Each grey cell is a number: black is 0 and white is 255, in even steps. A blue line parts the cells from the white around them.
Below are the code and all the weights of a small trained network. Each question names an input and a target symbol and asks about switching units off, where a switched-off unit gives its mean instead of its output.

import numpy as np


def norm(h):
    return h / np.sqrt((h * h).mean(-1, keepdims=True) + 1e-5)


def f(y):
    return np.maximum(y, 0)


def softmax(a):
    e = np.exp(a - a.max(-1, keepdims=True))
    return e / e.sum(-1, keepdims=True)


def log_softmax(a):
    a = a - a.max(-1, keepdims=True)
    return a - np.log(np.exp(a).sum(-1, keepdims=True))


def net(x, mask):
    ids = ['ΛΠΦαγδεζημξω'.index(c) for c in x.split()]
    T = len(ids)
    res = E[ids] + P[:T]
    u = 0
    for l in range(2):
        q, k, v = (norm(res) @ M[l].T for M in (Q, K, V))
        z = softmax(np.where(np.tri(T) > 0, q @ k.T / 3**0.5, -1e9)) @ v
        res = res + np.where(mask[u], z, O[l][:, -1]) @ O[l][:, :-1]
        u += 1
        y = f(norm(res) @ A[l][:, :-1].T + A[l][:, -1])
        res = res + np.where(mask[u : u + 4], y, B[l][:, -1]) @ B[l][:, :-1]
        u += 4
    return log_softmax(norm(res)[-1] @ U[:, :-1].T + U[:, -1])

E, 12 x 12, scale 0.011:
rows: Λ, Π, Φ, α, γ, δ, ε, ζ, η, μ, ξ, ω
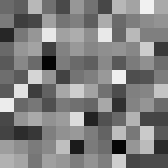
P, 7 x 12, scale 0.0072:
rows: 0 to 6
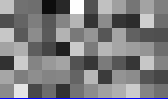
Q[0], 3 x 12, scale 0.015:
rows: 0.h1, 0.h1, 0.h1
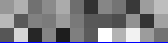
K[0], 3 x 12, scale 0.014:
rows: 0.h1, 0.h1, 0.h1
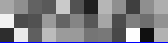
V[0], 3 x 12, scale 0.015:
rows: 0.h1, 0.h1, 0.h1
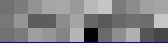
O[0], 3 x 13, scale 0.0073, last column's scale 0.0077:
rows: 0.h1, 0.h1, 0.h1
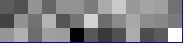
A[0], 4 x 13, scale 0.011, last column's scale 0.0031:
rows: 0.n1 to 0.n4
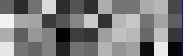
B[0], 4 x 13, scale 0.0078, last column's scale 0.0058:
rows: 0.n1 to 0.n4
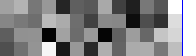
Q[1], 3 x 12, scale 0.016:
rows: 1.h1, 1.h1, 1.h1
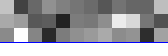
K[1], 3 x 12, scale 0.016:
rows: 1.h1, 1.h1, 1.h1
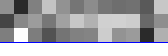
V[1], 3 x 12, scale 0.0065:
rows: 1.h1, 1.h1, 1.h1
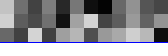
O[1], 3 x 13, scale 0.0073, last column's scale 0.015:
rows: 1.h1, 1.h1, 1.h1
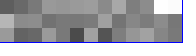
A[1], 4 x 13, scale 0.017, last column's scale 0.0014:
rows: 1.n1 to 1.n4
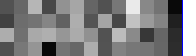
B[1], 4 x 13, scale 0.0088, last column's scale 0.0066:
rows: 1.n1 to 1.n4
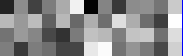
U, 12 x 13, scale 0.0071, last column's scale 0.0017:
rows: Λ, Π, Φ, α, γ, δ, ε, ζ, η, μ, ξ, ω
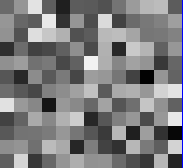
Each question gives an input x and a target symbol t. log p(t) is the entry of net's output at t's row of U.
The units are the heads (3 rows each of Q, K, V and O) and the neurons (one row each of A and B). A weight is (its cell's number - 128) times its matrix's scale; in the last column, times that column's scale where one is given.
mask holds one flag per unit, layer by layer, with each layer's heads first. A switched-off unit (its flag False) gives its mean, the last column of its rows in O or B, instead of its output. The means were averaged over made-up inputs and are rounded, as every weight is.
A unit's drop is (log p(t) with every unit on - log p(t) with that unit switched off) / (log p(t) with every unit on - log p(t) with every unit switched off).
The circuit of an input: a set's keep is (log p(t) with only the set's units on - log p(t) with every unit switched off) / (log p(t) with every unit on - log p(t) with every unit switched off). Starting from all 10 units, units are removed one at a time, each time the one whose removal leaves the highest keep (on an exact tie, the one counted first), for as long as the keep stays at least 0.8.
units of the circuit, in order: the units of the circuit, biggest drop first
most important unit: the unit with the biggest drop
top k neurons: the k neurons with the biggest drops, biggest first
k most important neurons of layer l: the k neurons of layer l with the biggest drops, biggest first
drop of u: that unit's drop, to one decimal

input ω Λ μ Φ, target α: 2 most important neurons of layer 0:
0.n3; 0.n4
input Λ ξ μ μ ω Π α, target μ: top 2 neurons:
0.n3; 0.n2
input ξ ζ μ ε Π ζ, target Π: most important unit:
0.n2
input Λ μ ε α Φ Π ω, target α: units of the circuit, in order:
0.h1; 0.n3; 1.n1; 1.n4
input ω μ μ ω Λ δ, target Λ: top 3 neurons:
0.n4; 1.n3; 0.n3
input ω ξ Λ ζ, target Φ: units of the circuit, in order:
0.n4; 1.n2
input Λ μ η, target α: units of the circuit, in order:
1.n3; 1.n1
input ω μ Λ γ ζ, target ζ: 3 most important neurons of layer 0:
0.n2; 0.n4; 0.n1
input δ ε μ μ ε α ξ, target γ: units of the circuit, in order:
0.h1; 1.h1
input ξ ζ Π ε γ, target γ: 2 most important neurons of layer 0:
0.n2; 0.n4
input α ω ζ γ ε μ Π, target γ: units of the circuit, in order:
0.h1; 1.h1; 1.n2
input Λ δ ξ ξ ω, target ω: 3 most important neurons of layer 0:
0.n4; 0.n1; 0.n2
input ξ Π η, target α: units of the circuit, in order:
1.n3; 1.n1
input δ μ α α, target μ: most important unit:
0.n3
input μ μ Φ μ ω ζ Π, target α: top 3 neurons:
0.n3; 1.n1; 1.n4
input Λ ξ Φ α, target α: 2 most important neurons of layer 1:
1.n1; 1.n4
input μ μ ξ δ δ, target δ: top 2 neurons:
0.n3; 1.n4
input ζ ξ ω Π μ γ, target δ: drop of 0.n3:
0.2
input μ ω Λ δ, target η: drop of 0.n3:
0.7
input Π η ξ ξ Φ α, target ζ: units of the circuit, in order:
0.h1
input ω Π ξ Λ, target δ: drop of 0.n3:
0.5
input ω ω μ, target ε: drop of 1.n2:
0.1
